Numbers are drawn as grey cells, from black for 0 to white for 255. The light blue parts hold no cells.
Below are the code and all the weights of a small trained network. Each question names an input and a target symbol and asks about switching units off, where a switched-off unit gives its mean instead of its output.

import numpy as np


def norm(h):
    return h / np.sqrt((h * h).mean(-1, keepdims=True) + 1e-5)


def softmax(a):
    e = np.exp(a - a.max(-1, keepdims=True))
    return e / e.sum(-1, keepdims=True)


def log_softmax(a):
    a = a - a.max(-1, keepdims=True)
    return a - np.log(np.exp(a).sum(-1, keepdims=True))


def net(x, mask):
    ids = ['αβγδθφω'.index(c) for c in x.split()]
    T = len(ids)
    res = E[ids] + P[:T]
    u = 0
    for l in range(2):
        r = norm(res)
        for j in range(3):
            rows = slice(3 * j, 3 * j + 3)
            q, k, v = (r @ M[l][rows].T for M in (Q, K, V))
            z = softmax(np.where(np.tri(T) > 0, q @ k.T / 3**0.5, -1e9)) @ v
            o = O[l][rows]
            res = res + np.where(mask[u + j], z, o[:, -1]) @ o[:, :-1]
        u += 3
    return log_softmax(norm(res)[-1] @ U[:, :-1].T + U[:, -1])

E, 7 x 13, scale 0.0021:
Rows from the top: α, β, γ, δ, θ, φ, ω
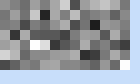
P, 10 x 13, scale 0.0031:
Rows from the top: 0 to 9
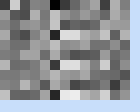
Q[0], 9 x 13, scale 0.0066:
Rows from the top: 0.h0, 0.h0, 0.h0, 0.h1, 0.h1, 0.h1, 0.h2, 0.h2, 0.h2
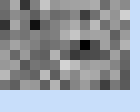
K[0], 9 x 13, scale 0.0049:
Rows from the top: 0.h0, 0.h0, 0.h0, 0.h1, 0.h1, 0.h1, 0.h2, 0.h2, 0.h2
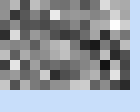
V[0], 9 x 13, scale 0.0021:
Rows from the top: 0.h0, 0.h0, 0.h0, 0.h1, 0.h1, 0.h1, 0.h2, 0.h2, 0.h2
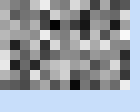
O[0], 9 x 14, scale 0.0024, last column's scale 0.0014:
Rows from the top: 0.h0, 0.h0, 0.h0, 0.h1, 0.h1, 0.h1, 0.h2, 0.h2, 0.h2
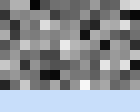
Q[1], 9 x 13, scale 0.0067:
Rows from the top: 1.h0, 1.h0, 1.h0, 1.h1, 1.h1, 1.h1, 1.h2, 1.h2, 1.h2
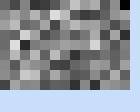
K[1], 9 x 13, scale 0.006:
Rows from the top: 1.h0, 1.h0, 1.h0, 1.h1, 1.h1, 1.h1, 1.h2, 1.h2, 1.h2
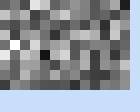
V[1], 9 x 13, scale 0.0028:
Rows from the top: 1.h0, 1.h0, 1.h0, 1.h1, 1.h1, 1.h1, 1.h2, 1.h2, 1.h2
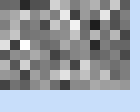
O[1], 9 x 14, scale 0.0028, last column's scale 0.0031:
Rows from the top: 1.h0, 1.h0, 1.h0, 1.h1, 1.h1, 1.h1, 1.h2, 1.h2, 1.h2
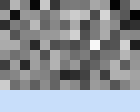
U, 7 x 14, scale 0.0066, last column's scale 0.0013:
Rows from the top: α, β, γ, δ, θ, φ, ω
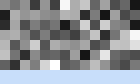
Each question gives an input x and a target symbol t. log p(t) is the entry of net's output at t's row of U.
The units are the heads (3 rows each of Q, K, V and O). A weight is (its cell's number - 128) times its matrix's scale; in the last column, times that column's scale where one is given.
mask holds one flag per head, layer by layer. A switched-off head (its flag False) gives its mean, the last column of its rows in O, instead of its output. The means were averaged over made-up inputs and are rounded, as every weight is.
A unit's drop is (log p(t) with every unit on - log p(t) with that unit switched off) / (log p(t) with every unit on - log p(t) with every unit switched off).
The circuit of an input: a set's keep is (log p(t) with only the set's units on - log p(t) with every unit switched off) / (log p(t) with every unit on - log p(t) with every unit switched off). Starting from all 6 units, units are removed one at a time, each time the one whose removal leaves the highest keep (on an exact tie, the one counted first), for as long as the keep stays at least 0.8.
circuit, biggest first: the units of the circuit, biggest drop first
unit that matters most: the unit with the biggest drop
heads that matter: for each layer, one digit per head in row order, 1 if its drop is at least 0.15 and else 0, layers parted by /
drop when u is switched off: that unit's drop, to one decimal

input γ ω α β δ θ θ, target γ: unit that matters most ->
0.h1
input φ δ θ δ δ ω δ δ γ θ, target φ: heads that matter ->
010 / 000
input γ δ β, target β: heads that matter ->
010 / 100
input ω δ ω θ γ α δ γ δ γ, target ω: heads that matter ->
011 / 000
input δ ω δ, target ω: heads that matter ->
011 / 101
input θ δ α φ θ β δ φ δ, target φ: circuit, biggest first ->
[1.h0 0.h2 1.h1 0.h0]
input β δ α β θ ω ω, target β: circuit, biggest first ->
[0.h2 1.h0 0.h0]
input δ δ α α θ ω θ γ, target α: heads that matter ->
011 / 110
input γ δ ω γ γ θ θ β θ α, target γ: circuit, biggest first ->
[0.h1 1.h1 0.h2 1.h2]
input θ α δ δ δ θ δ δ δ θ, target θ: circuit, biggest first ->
[1.h0 1.h1]
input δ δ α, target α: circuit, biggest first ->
[0.h2 0.h1 1.h0]
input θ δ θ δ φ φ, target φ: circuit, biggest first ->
[1.h0 1.h1]
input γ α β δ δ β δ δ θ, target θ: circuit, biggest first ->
[1.h0 0.h0]
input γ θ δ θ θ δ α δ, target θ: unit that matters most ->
0.h2
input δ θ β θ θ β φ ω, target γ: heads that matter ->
011 / 110
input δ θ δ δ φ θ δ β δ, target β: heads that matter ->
110 / 111
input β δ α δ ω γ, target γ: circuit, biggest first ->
[0.h2 1.h0 1.h1]
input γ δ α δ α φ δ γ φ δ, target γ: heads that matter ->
010 / 010
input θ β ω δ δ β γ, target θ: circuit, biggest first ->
[1.h0 0.h0]
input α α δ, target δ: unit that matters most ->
1.h1
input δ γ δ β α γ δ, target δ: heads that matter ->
000 / 100
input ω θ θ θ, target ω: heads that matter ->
011 / 000
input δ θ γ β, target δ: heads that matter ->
000 / 000
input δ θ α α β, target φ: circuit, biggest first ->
[0.h2 1.h0]
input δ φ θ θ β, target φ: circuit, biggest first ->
[1.h0 0.h2]
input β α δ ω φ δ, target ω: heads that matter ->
110 / 111
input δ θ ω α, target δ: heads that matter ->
000 / 000
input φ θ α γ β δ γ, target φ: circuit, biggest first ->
[0.h1]
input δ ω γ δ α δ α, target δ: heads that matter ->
000 / 100
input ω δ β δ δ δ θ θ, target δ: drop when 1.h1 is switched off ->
0.1
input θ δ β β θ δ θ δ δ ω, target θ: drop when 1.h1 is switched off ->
0.2
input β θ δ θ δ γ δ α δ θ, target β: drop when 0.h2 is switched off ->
0.5
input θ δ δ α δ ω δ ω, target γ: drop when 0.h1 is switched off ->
0.0
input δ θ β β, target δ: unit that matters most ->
1.h0
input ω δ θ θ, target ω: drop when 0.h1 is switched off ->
0.2
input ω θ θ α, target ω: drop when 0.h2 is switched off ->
0.8
